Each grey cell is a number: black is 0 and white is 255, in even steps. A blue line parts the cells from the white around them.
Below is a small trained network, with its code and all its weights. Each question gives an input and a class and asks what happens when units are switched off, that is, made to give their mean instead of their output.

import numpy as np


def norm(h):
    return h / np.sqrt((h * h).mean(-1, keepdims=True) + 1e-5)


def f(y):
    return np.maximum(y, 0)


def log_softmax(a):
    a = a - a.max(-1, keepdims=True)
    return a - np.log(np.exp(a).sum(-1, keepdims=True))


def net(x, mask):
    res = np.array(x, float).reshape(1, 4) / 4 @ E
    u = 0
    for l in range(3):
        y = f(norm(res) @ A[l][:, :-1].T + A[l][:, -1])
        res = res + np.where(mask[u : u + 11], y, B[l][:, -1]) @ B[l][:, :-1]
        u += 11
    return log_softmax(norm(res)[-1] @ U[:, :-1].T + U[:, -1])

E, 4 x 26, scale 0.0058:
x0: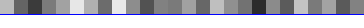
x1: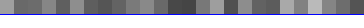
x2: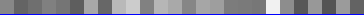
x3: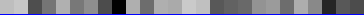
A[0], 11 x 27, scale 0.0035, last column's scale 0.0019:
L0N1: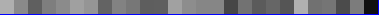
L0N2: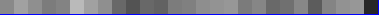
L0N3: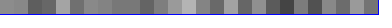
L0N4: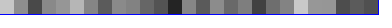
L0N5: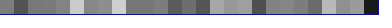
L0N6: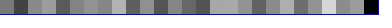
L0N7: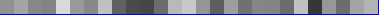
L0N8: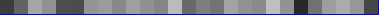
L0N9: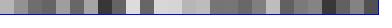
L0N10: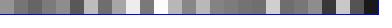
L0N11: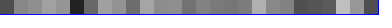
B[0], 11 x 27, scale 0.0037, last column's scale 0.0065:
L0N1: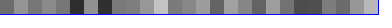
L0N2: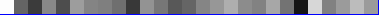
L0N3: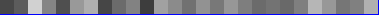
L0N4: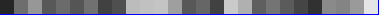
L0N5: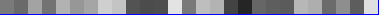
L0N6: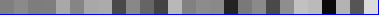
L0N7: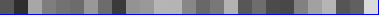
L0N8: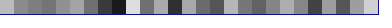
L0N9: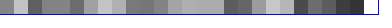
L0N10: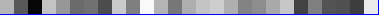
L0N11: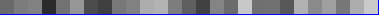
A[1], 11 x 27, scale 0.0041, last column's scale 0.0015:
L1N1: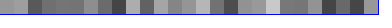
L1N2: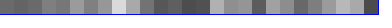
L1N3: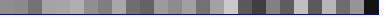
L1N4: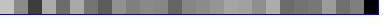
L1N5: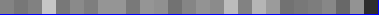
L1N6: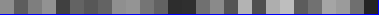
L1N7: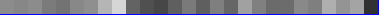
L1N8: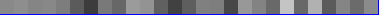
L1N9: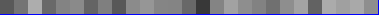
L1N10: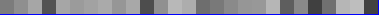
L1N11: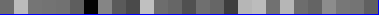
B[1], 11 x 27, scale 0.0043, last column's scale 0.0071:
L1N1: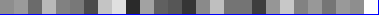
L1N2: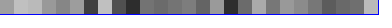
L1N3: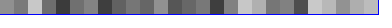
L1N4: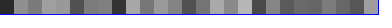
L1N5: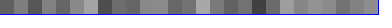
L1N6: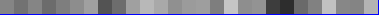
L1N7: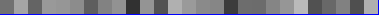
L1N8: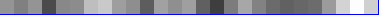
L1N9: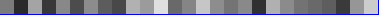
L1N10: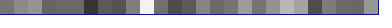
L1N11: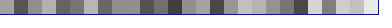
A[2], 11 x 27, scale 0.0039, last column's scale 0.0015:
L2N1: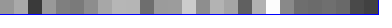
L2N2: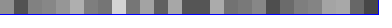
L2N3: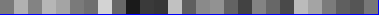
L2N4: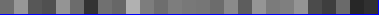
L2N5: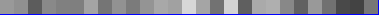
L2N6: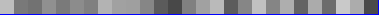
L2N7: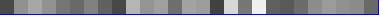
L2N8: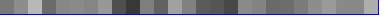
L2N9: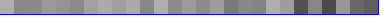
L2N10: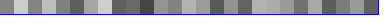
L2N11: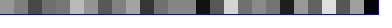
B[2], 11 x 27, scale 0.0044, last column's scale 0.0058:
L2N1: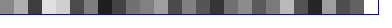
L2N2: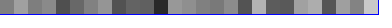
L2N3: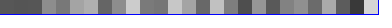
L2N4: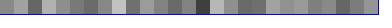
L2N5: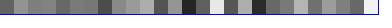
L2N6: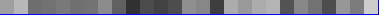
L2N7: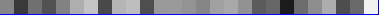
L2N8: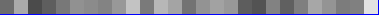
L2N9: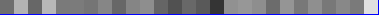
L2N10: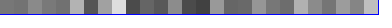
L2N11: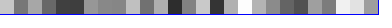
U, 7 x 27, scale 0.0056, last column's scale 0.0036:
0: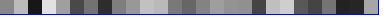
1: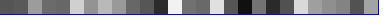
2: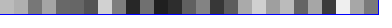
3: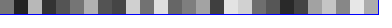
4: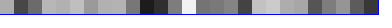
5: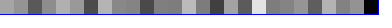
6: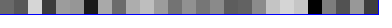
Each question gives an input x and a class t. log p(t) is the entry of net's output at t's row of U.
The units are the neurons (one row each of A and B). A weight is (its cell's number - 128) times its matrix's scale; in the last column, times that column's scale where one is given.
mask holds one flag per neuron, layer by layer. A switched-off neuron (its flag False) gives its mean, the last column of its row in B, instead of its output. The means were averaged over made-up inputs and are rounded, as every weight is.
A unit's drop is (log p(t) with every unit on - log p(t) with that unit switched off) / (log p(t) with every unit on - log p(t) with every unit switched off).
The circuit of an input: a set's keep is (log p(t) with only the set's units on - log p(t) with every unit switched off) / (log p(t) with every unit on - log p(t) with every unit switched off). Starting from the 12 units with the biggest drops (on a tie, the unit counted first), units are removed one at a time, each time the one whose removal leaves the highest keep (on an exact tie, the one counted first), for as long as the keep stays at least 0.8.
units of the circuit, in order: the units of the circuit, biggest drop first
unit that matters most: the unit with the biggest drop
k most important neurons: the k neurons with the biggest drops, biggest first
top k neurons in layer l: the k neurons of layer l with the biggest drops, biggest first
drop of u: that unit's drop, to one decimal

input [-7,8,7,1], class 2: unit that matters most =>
L1N1
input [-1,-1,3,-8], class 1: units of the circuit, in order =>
(L0N5 L0N6)
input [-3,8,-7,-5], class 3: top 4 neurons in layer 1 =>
(L1N1 L1N6 L1N9 L1N11)
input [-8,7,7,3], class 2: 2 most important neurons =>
(L1N1 L1N8)
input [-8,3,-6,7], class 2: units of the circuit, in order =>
(L1N1 L1N11)
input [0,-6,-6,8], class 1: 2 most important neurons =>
(L0N7 L0N10)
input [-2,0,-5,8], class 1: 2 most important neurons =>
(L0N10 L2N10)
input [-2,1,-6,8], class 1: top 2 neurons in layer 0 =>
(L0N10 L0N8)
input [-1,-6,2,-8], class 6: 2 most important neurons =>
(L0N8 L1N10)
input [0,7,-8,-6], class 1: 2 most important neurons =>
(L0N5 L1N7)
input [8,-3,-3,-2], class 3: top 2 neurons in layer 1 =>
(L1N3 L1N1)
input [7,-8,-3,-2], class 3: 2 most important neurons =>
(L1N3 L2N11)
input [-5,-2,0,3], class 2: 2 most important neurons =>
(L1N1 L0N4)
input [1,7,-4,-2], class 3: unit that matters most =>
L0N4
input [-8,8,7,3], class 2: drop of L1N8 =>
0.2
